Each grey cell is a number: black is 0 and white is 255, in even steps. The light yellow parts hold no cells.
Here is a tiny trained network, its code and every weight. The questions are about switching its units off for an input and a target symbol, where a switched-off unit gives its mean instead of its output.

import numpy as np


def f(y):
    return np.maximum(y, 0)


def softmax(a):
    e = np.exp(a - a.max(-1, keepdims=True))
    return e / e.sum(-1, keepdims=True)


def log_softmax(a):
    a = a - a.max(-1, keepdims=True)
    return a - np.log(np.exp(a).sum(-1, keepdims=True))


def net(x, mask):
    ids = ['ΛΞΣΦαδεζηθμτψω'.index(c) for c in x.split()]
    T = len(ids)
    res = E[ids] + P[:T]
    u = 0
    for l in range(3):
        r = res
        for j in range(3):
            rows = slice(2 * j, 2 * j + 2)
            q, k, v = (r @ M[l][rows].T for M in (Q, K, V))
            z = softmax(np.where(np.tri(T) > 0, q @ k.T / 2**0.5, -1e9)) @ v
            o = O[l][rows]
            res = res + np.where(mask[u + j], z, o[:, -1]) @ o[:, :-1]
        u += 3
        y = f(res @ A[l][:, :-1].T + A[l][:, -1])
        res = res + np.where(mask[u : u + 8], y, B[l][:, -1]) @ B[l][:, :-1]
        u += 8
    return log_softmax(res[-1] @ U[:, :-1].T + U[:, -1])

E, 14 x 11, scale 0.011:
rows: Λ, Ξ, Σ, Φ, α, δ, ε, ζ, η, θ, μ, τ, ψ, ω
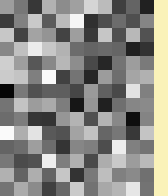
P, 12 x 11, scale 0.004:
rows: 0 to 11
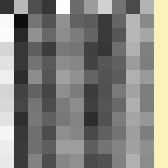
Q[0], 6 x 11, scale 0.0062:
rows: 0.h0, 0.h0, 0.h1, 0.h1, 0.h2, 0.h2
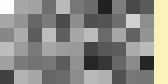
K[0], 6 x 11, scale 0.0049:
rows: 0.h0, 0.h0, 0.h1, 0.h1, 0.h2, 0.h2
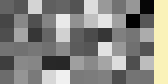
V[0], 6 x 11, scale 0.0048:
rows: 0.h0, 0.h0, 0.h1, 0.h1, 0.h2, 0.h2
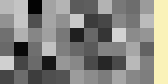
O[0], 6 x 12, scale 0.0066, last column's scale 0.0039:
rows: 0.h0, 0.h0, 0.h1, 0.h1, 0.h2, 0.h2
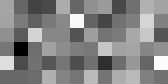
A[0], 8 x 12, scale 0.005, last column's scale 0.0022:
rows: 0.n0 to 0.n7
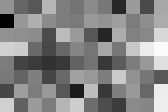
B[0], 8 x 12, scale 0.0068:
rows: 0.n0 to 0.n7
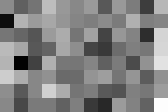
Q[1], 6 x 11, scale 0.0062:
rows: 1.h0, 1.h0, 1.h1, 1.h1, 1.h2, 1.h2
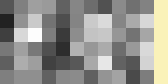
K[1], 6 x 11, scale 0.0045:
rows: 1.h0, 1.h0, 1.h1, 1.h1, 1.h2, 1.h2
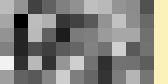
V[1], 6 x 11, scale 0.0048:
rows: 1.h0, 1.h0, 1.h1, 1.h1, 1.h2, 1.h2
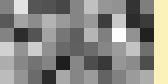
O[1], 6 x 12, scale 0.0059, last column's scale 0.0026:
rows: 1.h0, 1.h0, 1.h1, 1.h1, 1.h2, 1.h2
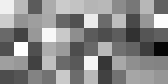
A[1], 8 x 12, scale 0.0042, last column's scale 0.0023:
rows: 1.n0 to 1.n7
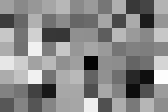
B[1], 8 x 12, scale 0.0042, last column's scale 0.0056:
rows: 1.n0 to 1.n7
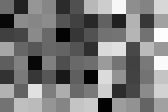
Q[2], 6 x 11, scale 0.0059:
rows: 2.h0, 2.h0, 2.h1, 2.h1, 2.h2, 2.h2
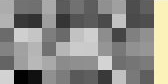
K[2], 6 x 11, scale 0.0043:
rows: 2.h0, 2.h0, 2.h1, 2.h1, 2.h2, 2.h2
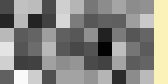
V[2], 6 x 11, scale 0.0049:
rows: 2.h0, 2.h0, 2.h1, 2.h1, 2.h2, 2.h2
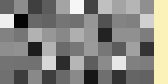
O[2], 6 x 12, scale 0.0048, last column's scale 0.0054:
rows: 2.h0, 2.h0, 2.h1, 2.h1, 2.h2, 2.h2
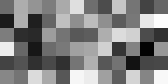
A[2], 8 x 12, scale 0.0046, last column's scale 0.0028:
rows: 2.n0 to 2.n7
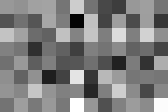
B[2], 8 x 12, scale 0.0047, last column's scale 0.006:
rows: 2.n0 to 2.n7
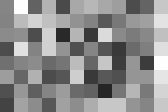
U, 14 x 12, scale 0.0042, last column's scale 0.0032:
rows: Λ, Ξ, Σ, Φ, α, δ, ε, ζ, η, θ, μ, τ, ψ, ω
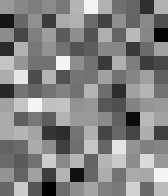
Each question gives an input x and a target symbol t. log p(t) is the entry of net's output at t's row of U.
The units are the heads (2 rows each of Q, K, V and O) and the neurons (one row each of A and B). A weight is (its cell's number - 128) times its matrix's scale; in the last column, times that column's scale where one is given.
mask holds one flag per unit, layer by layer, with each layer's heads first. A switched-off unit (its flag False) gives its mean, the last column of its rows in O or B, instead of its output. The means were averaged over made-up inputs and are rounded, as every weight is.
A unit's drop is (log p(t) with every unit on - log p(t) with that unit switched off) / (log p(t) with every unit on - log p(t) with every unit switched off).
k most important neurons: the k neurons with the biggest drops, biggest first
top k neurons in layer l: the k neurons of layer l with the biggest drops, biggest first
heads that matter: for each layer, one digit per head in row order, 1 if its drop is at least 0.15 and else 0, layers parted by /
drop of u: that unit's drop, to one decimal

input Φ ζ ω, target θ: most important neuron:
[1.n5]
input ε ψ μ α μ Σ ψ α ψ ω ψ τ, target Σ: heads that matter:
101 / 101 / 110
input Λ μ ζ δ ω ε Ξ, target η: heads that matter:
011 / 101 / 010
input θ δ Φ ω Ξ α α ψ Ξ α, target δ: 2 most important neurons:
[2.n2; 2.n3]
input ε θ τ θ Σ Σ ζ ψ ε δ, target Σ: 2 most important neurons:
[0.n1; 0.n6]
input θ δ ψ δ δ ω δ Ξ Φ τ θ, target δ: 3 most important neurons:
[2.n2; 0.n3; 2.n3]
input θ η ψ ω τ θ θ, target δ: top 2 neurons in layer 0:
[0.n3; 0.n4]
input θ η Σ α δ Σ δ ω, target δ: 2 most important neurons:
[2.n2; 0.n3]
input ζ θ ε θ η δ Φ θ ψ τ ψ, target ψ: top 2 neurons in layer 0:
[0.n7; 0.n1]
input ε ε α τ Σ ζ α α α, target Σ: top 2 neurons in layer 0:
[0.n6; 0.n1]
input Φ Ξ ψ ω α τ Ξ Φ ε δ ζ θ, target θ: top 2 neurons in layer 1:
[1.n5; 1.n2]
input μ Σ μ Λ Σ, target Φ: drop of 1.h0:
0.2
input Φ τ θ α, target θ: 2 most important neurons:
[1.n5; 0.n1]
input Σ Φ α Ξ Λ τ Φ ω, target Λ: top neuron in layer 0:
[0.n2]
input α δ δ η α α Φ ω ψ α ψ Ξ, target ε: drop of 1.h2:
0.4
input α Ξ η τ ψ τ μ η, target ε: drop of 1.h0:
0.3
